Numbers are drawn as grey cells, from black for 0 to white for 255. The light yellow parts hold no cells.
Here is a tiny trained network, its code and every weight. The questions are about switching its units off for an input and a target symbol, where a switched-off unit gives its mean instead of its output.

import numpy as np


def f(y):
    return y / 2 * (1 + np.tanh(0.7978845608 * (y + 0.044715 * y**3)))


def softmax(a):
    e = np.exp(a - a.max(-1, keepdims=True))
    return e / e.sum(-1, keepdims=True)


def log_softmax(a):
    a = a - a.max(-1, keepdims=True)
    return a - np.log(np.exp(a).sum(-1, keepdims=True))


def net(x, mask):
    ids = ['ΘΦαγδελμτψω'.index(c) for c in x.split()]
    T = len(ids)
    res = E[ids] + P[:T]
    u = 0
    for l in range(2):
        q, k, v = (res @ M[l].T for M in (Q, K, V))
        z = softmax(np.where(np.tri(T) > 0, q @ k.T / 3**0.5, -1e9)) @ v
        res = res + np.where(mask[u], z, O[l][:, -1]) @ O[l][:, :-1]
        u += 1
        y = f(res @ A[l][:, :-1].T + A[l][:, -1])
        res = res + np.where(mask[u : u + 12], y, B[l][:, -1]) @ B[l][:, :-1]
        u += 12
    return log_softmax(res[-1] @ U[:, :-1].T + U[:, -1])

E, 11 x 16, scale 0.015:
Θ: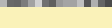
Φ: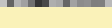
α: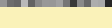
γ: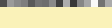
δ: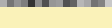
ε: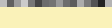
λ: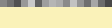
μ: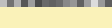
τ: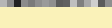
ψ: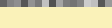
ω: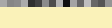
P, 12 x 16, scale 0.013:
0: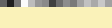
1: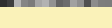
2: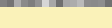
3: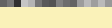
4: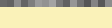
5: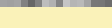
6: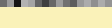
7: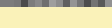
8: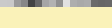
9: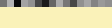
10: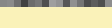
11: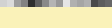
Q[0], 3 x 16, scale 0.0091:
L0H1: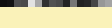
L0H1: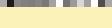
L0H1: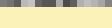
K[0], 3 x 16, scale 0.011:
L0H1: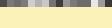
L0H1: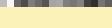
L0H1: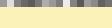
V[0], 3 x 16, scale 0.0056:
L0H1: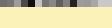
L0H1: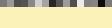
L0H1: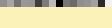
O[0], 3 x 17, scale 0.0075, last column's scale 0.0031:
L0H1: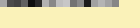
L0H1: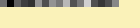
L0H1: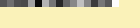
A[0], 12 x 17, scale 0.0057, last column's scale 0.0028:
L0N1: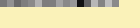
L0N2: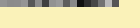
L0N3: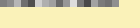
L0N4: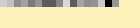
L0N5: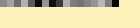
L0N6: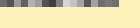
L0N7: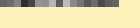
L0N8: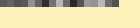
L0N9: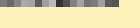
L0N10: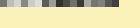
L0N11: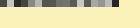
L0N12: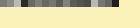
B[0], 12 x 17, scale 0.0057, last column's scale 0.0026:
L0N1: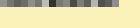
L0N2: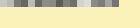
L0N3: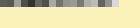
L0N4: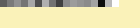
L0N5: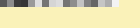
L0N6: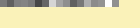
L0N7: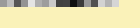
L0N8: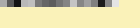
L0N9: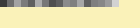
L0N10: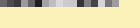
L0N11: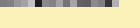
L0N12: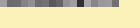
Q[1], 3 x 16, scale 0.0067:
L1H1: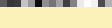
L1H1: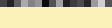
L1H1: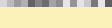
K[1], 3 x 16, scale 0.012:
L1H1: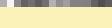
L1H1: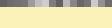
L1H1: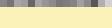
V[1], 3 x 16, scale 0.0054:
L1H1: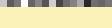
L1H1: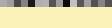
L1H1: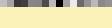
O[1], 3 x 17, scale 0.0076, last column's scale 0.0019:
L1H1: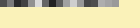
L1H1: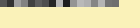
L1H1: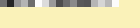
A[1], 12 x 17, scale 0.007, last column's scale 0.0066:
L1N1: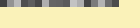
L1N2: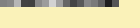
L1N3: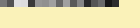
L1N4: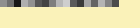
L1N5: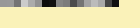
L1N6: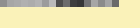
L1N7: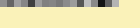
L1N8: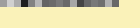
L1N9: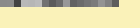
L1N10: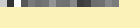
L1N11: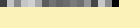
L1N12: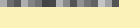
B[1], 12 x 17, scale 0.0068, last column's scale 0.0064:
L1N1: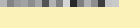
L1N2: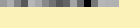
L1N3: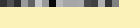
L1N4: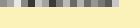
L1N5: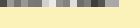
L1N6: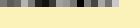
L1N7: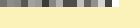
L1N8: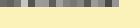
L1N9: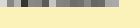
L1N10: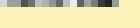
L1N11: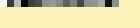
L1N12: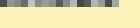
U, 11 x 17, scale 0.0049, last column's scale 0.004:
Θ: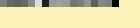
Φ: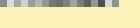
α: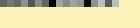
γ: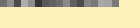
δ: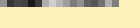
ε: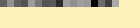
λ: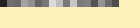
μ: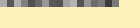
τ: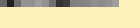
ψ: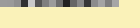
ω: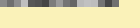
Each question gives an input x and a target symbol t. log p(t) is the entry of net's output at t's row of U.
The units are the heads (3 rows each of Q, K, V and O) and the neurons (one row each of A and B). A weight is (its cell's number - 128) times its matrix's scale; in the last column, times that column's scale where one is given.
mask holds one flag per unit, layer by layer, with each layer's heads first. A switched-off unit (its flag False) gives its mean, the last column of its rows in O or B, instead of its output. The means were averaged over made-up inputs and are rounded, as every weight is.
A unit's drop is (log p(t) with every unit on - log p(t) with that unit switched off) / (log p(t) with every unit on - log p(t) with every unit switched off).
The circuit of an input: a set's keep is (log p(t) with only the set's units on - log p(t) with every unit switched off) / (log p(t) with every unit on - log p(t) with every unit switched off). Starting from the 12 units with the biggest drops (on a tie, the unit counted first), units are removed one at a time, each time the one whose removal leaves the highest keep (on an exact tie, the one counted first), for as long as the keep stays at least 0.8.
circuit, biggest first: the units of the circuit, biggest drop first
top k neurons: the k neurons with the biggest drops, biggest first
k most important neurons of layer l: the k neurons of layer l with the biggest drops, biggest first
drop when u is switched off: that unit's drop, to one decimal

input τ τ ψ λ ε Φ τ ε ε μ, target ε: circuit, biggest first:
L0H1, L1H1
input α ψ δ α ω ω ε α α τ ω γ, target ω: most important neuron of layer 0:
L0N4
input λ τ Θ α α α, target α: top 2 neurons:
L1N3, L0N6
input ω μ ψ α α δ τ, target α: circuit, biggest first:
L0H1, L1N4, L1H1
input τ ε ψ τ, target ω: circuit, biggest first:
L1H1, L0H1, L1N4
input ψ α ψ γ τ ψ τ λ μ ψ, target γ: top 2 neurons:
L1N6, L0N4
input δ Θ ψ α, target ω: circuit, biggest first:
L1H1, L1N4
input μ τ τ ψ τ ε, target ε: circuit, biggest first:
L0H1, L1H1
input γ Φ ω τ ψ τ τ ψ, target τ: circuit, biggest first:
L1H1, L0H1
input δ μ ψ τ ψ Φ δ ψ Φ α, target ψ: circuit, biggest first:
L0H1, L1N11
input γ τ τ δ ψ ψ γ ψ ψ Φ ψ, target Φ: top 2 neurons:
L1N1, L1N7
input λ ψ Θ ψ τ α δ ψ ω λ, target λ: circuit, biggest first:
L1N5, L1H1, L0H1
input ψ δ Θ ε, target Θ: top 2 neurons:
L1N9, L1N7
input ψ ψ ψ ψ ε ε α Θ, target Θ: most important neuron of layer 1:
L1N7
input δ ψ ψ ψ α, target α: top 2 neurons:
L1N3, L1N2
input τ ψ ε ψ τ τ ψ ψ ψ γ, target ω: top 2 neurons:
L0N8, L1N4
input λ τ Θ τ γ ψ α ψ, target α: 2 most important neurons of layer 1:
L1N8, L1N1
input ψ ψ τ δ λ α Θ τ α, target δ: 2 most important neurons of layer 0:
L0N4, L0N5
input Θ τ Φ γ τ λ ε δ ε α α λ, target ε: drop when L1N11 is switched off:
0.0
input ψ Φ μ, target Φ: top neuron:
L1N1
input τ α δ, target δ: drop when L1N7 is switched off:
0.1
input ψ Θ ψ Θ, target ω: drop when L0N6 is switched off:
0.1
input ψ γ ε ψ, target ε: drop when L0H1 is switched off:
0.2
